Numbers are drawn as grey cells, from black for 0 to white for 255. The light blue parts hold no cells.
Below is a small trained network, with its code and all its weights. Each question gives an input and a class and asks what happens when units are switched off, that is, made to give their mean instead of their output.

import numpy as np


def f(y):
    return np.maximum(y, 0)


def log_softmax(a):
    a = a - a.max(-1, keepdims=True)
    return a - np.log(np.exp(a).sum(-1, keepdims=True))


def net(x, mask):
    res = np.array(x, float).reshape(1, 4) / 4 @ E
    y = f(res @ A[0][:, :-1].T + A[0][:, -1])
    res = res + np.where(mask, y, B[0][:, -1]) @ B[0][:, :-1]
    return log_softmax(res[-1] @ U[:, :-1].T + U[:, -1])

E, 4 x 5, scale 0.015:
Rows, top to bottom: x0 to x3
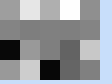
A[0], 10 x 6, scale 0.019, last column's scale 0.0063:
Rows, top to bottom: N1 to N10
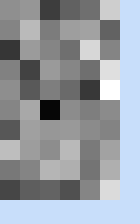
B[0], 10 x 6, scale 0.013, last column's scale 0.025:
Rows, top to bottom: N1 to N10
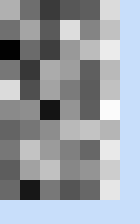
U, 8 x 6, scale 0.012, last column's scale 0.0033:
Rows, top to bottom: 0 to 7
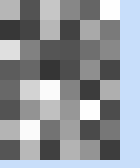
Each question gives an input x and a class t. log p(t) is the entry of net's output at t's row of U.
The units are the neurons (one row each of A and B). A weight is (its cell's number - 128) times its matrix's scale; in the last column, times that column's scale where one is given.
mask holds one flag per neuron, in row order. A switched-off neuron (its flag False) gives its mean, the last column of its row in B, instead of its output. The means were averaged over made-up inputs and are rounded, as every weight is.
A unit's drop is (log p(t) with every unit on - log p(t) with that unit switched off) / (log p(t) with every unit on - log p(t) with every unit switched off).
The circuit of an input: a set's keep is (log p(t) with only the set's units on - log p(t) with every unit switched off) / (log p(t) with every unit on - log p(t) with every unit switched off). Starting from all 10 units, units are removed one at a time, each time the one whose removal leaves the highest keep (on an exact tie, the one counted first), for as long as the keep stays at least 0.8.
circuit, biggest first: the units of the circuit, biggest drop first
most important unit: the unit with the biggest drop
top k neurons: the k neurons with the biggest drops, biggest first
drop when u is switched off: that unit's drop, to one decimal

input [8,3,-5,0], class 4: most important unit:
N6
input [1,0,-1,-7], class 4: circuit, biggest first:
(N3 N9)
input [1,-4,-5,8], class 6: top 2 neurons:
(N10 N8)
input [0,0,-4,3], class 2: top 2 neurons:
(N2 N9)
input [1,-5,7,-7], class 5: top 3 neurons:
(N7 N1 N9)
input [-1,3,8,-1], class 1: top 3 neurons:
(N6 N10 N1)
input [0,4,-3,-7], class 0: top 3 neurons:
(N4 N5 N8)
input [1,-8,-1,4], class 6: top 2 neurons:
(N3 N10)
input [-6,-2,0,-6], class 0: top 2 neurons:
(N3 N5)
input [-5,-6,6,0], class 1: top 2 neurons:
(N6 N10)
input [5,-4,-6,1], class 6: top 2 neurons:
(N10 N4)
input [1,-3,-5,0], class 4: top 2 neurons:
(N6 N10)
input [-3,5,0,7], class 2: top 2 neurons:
(N3 N1)
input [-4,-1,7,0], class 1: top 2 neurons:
(N6 N10)
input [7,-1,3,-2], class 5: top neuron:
(N6)
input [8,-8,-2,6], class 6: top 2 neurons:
(N3 N8)
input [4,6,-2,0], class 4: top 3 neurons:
(N6 N1 N3)
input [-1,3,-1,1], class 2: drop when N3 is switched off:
0.6
